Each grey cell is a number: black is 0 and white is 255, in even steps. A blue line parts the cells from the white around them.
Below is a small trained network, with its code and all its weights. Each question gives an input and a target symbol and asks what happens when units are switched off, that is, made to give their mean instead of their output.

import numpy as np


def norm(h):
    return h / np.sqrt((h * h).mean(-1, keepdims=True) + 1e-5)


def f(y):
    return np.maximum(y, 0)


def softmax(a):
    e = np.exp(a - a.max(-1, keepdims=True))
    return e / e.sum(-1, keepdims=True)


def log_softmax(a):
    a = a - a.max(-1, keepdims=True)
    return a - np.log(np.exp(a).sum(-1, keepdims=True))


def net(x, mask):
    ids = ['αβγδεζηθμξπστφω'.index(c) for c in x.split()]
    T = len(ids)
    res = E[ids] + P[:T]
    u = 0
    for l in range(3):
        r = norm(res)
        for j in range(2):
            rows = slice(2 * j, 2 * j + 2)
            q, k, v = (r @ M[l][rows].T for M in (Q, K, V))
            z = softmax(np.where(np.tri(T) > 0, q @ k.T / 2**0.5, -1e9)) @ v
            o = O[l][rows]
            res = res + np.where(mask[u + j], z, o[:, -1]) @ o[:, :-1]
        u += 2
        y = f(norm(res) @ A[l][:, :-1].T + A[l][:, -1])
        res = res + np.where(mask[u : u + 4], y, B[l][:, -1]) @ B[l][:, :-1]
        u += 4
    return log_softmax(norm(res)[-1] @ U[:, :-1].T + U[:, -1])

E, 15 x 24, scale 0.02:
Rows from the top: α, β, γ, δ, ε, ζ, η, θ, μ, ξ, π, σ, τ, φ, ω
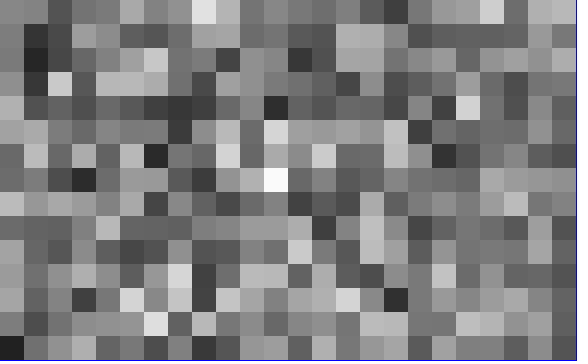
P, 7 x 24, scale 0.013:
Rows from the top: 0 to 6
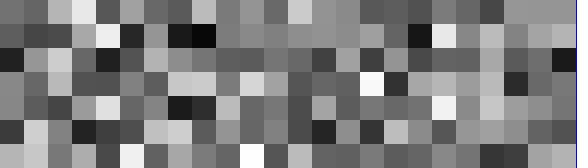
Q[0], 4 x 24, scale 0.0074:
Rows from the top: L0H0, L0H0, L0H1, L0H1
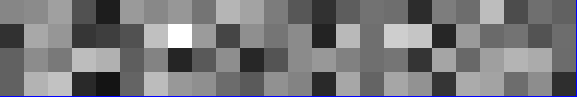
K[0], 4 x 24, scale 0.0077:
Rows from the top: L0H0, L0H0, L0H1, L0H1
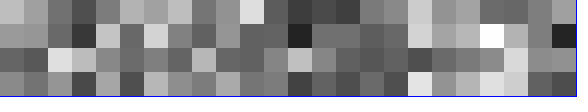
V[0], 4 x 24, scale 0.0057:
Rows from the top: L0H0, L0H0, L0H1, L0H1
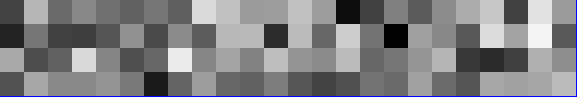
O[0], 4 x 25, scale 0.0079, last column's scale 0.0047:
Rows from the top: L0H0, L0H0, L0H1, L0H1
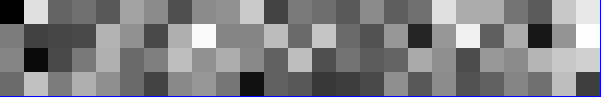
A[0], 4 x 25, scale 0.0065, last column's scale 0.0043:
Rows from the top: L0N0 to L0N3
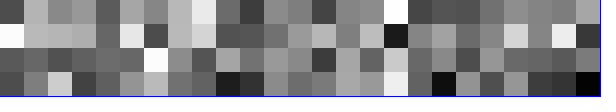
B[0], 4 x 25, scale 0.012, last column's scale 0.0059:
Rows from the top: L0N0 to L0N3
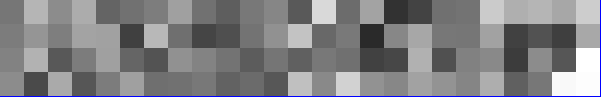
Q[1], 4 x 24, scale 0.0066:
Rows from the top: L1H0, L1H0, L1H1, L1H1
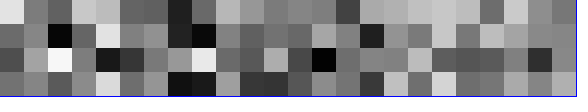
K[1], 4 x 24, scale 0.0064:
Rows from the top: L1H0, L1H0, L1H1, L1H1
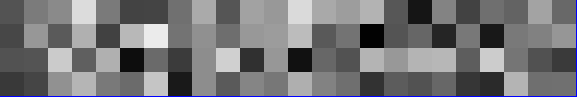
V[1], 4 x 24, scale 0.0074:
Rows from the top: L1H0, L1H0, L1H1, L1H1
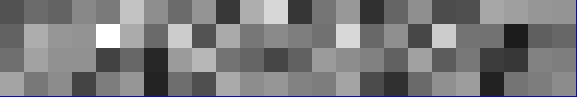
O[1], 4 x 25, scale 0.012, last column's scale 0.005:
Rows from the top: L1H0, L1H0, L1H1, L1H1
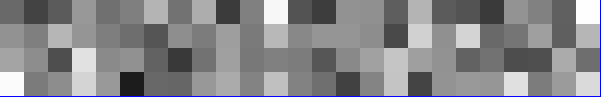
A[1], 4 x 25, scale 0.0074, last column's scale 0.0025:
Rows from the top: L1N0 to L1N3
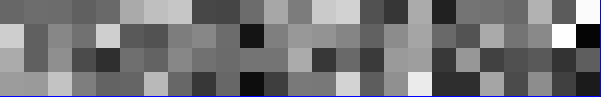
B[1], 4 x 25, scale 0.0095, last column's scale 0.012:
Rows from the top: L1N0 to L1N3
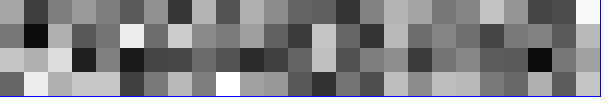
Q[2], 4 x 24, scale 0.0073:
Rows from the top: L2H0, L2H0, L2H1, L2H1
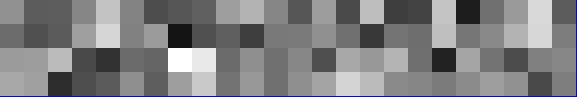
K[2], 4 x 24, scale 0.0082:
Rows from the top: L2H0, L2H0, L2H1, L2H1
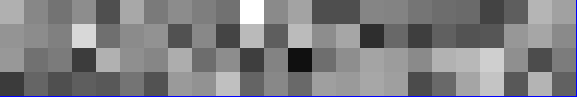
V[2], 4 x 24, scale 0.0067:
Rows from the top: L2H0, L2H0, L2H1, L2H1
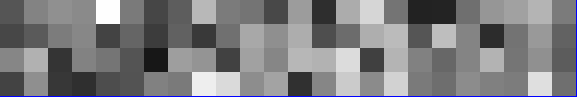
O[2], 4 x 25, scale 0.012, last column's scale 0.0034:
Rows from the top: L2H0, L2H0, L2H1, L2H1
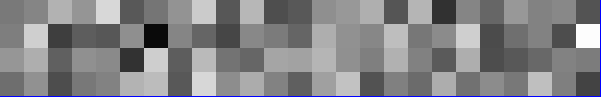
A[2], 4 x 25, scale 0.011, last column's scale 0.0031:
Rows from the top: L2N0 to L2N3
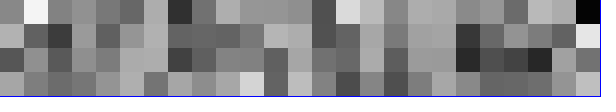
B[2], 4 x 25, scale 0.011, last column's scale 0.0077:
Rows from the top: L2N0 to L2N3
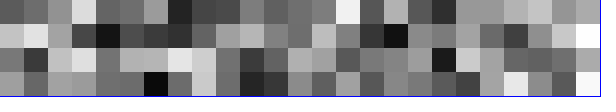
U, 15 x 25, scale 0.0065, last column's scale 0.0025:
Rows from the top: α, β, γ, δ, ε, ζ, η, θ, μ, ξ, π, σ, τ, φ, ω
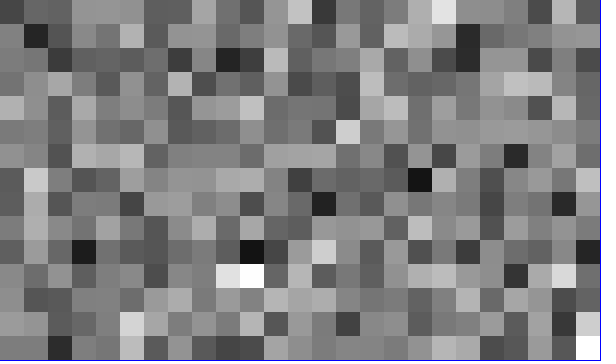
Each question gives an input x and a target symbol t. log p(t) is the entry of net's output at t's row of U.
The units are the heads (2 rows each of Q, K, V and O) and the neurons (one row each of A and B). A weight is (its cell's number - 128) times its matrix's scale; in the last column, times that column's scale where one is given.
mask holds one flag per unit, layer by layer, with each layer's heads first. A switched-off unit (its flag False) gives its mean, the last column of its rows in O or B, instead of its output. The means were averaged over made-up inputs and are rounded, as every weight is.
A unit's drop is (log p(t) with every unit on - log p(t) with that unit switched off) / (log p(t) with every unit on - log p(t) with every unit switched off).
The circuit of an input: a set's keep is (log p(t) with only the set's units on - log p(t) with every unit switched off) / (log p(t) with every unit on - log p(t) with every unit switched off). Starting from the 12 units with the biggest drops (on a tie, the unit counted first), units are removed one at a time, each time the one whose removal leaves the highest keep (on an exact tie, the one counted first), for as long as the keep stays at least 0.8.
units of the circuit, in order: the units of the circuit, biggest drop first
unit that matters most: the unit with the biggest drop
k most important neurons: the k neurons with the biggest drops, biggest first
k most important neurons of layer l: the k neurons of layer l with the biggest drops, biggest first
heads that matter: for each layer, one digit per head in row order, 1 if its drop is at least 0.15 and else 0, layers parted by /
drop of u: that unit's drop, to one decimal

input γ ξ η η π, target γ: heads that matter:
00 / 11 / 00
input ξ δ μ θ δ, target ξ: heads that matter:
00 / 00 / 10
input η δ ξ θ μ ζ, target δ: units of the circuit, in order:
[L0N0 L2H1]
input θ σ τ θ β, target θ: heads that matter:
10 / 00 / 00
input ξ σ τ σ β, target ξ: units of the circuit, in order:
[L2H0]
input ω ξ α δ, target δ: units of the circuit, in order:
[L2H1 L0H0]
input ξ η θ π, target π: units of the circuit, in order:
[L1H0 L2N3]
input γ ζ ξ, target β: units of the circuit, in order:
[L0H0 L0N3 L1N1]
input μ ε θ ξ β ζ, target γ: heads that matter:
10 / 10 / 00
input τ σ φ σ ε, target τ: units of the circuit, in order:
[L0H0 L1H1 L0H1]
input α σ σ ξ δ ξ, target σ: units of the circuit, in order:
[L0N3 L0H1 L1N3 L0H0]
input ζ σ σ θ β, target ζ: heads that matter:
10 / 00 / 00
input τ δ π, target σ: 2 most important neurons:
[L0N3 L1N1]
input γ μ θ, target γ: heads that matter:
10 / 10 / 00
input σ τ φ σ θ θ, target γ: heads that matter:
00 / 10 / 00
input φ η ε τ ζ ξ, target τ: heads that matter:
10 / 00 / 00
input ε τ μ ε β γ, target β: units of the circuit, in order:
[L0N3 L1N1 L0H0]
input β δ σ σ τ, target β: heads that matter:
01 / 00 / 00
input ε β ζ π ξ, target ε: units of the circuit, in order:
[L1H1]
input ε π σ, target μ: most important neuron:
[L1N3]
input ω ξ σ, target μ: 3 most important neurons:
[L1N3 L0N2 L1N2]
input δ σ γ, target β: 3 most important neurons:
[L0N3 L1N1 L1N3]
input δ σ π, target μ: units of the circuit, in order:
[L1N3 L0N2]
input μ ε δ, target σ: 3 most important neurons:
[L0N3 L1N3 L1N1]
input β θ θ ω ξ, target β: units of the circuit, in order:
[L0H1 L1N1]
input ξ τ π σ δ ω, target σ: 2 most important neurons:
[L0N3 L1N3]
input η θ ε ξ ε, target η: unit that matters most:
L2N2
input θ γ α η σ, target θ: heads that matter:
10 / 10 / 00
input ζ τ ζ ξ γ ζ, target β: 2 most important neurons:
[L0N3 L1N1]
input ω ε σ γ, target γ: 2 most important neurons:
[L1N0 L1N3]
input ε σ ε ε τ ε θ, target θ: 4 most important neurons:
[L0N3 L1N0 L0N2 L2N1]
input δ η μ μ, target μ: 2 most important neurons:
[L0N1 L1N3]
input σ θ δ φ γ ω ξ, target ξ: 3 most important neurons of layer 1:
[L1N0 L1N1 L1N3]
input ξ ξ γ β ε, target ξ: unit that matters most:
L2H0
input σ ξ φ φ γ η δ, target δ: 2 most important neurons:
[L0N2 L1N0]
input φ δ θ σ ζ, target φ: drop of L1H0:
0.2
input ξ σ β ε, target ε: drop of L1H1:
0.9
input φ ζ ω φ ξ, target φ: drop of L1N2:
0.0
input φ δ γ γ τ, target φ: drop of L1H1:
0.6
